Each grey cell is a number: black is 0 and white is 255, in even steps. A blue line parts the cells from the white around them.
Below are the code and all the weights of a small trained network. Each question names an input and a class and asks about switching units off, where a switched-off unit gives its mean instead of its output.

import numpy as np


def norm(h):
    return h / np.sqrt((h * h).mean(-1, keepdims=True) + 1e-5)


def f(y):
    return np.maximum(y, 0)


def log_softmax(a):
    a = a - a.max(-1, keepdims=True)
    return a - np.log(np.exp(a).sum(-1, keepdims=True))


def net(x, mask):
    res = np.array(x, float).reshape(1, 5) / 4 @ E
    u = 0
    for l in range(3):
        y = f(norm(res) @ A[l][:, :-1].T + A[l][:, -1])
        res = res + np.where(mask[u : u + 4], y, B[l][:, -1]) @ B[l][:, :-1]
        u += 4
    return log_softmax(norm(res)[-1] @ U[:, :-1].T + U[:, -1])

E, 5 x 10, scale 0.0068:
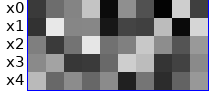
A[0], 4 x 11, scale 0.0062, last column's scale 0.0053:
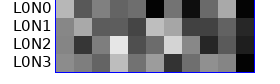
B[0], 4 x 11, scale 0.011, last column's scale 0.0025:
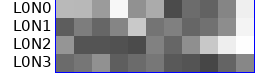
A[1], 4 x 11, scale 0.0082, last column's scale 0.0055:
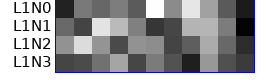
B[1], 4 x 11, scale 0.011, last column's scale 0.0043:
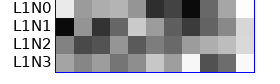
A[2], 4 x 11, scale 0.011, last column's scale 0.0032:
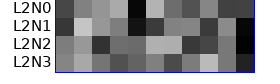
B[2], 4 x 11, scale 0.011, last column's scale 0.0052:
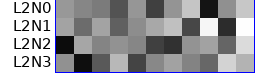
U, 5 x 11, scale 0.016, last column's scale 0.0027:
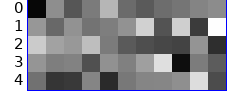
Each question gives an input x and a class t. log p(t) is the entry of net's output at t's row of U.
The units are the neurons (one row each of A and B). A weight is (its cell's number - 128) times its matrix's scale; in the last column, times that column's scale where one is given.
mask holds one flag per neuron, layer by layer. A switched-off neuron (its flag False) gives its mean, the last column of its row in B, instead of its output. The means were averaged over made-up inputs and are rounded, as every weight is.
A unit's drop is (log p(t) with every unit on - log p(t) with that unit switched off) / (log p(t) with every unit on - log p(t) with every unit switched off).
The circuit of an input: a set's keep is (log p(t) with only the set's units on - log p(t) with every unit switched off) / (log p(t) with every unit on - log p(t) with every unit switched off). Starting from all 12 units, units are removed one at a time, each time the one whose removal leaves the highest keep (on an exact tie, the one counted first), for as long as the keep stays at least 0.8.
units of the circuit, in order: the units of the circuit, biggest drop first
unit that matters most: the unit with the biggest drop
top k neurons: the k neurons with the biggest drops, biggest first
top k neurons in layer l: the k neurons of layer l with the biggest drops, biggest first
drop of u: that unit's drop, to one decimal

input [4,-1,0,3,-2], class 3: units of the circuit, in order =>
[L1N3]
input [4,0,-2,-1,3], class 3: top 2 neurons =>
[L1N0, L2N0]
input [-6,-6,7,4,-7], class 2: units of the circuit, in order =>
[L1N0, L2N1, L1N3]
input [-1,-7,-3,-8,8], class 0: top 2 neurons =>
[L1N1, L2N1]
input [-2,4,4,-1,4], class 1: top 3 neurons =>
[L2N1, L1N0, L1N2]
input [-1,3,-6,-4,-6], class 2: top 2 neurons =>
[L1N0, L0N2]
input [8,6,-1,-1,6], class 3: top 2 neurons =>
[L2N0, L1N3]
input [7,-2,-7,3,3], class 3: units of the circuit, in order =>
[L1N3, L2N0]
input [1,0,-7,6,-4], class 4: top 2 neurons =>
[L1N2, L2N3]
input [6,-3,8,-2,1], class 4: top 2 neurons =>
[L0N2, L2N1]
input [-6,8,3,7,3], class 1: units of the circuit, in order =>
[L2N1, L1N3]
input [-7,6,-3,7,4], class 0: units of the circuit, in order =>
[L2N2, L1N3]
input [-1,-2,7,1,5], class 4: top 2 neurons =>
[L0N2, L1N0]
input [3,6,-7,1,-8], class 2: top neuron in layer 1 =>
[L1N0]
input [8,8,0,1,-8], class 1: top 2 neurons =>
[L2N1, L1N0]
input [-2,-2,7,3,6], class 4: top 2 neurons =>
[L0N2, L1N0]
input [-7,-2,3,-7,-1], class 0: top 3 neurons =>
[L1N1, L1N3, L2N0]
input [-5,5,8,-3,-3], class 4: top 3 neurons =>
[L0N2, L1N3, L2N0]
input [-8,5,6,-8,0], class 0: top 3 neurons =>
[L1N1, L1N3, L2N0]
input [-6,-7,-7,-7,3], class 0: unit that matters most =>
L2N1
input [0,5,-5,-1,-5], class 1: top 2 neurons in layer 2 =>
[L2N1, L2N0]
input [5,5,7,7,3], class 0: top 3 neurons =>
[L2N2, L0N1, L1N2]
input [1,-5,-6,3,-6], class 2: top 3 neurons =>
[L1N0, L2N1, L0N2]
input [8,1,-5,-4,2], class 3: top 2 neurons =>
[L1N3, L2N0]
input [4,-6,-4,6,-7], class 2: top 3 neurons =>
[L1N0, L2N1, L1N1]
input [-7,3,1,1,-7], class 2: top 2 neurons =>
[L1N0, L1N3]
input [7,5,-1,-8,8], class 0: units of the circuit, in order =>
[L1N1]
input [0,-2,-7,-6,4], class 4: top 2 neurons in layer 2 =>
[L2N3, L2N2]
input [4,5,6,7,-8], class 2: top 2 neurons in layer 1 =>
[L1N0, L1N1]
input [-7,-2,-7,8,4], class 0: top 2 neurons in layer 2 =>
[L2N2, L2N0]
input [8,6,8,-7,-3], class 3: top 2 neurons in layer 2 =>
[L2N0, L2N2]
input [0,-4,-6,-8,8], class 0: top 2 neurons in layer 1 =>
[L1N1, L1N0]
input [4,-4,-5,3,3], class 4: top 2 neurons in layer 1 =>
[L1N2, L1N0]
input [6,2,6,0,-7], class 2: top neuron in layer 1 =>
[L1N0]
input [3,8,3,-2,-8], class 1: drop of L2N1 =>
1.4
